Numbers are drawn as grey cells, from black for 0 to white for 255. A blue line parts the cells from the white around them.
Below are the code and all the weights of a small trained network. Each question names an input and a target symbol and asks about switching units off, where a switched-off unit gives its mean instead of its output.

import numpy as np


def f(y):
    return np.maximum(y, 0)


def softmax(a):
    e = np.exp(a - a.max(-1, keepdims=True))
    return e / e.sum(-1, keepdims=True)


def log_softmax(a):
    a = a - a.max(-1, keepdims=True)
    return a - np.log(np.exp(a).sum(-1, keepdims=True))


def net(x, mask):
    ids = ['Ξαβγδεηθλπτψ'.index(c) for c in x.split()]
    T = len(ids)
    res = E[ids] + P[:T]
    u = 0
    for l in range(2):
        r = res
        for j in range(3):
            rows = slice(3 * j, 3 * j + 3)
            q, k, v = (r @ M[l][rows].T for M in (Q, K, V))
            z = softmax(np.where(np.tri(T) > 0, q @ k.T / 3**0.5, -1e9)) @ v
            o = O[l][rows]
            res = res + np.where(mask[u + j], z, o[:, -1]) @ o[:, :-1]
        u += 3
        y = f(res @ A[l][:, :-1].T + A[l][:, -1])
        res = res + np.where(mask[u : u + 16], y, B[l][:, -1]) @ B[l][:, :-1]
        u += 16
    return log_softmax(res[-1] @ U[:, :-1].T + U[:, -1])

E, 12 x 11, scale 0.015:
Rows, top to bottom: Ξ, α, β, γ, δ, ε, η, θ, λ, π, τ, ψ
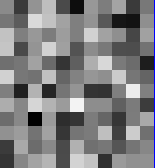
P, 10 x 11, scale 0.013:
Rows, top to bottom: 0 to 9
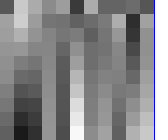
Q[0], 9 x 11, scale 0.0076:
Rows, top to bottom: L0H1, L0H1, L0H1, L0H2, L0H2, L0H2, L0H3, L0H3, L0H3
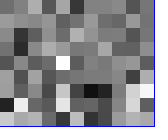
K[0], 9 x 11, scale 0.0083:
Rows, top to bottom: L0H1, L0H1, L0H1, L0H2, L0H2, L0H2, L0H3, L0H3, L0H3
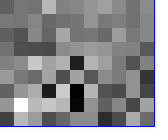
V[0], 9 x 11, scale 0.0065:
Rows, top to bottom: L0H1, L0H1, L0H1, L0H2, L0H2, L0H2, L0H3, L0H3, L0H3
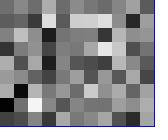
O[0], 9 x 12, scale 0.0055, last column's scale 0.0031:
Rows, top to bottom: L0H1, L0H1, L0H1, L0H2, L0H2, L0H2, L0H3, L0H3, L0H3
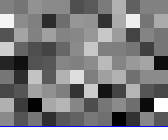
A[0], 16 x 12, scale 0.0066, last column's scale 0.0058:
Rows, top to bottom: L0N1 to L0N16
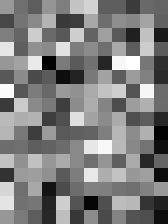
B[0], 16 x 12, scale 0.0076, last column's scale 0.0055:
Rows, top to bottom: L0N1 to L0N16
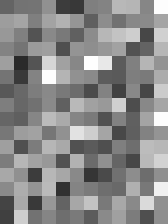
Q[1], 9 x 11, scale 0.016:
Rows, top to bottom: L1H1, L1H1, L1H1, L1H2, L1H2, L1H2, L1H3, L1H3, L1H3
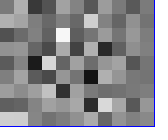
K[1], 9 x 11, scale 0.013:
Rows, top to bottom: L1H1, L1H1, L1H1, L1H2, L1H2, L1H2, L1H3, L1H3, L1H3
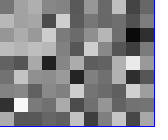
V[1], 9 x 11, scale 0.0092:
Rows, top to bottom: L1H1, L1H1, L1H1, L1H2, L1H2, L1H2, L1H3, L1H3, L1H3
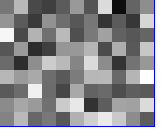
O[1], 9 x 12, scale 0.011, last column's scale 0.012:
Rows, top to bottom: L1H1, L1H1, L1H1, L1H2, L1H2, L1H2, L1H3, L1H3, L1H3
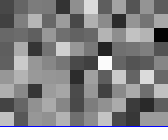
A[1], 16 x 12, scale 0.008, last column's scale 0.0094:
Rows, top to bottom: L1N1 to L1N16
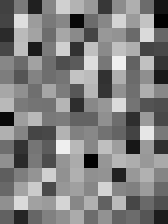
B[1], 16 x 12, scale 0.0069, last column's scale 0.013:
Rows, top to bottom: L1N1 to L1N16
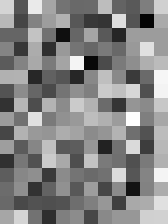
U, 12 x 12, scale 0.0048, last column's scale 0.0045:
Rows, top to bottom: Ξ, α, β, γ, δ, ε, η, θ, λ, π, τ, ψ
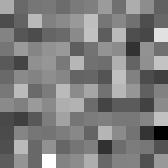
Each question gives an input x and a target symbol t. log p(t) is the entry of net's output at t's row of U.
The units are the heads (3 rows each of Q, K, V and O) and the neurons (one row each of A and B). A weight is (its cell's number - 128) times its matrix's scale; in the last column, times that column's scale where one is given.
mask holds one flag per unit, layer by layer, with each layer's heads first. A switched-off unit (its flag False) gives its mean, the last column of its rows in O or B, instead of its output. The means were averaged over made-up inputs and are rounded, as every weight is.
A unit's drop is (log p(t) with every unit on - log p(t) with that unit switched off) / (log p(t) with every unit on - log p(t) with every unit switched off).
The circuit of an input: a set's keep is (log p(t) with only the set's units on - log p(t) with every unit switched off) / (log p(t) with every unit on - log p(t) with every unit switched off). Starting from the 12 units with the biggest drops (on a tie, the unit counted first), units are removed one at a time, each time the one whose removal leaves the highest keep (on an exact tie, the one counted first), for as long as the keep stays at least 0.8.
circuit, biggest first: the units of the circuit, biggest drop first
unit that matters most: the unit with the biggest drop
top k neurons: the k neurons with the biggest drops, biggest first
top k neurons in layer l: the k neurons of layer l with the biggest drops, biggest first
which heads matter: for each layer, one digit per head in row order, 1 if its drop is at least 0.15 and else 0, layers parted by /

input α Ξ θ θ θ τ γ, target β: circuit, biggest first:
(L1H2, L1H1, L1N6, L0H3)
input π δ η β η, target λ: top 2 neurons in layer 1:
(L1N12, L1N16)
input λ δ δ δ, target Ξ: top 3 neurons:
(L0N14, L0N8, L0N6)
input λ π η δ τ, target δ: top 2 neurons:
(L0N5, L1N5)
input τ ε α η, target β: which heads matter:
101 / 110
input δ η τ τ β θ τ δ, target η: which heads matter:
100 / 011
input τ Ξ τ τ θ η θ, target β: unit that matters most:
L0H3
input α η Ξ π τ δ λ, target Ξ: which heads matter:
111 / 001
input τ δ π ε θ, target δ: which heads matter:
000 / 110
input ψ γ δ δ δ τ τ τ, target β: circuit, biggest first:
(L1H1, L1N6, L0H3)
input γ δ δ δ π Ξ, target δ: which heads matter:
100 / 110
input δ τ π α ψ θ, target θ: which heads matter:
001 / 110
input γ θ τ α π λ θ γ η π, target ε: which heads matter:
001 / 011
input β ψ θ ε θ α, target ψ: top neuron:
(L1N8)
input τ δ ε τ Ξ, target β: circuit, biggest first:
(L1H2, L1H1, L0H3)
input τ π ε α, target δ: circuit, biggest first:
(L1N5, L1H1, L1H2, L0H3)
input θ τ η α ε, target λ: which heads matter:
000 / 011
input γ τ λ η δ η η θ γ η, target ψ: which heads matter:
100 / 100
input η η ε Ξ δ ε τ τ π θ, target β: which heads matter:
100 / 100
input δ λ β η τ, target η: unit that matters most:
L1H3
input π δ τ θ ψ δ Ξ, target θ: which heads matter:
000 / 100
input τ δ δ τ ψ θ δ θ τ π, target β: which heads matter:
000 / 110
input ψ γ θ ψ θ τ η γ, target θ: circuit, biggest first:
(L0N15, L0H3, L1H1)
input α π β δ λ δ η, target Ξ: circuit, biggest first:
(L1H3, L1N1, L0H3)
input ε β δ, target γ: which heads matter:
001 / 111
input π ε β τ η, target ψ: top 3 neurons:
(L0N5, L1N11, L0N12)
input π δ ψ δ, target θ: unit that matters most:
L1H1
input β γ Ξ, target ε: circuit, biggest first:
(L0H3, L1N2, L1H2, L1H1)
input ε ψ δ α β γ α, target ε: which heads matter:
101 / 111
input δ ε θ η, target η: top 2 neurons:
(L1N10, L0N15)
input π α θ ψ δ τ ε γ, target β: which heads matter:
000 / 110
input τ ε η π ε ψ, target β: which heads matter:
101 / 110
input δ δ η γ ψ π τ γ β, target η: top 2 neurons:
(L0N15, L1N10)
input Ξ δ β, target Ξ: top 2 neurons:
(L0N7, L0N14)
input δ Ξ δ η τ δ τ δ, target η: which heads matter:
000 / 011
